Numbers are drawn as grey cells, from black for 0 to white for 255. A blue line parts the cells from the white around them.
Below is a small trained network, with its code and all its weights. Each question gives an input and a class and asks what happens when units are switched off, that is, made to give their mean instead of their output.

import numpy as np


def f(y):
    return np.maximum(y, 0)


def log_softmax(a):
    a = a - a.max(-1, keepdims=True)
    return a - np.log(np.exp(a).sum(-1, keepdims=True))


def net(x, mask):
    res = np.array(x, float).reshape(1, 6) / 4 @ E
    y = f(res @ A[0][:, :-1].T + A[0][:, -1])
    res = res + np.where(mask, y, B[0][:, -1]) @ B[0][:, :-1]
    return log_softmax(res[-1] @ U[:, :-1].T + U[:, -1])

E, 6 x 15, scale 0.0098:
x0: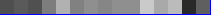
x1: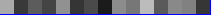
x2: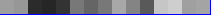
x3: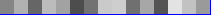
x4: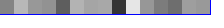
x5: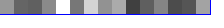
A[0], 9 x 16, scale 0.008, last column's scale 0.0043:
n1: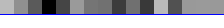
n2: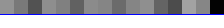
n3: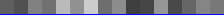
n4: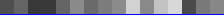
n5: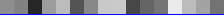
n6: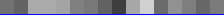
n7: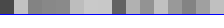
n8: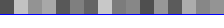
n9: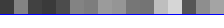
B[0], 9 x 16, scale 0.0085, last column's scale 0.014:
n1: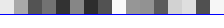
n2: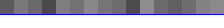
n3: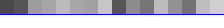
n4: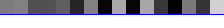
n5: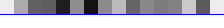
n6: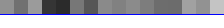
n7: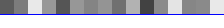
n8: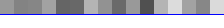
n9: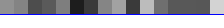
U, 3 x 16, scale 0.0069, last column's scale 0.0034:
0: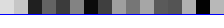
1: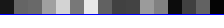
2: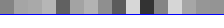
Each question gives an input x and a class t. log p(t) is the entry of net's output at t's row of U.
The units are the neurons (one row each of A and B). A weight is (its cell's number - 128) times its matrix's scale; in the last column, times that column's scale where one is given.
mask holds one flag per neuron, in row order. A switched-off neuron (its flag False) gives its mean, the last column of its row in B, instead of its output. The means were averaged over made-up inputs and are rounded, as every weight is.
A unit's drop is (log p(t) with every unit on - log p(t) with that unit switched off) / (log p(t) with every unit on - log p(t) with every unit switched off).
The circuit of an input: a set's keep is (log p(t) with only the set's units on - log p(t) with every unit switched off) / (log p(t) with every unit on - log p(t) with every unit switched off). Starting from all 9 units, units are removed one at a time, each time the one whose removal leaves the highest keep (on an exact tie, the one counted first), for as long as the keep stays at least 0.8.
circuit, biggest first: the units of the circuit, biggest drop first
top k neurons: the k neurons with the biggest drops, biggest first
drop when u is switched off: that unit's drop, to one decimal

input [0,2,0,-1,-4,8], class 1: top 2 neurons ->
(n3 n1)
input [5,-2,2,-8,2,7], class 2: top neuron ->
(n3)
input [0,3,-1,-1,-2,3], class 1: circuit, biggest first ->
(n1 n5)
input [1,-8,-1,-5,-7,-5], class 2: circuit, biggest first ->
(n5 n4)
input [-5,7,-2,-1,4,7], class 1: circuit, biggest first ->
(n5 n1)
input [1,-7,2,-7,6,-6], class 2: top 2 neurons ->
(n7 n8)
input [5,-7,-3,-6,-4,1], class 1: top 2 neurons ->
(n1 n5)
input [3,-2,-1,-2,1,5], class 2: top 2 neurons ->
(n4 n9)
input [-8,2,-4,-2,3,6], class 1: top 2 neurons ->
(n7 n5)
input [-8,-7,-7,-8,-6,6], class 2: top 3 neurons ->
(n4 n9 n8)
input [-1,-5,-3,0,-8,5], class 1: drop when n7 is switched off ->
0.3
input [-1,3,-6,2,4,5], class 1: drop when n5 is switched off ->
0.1
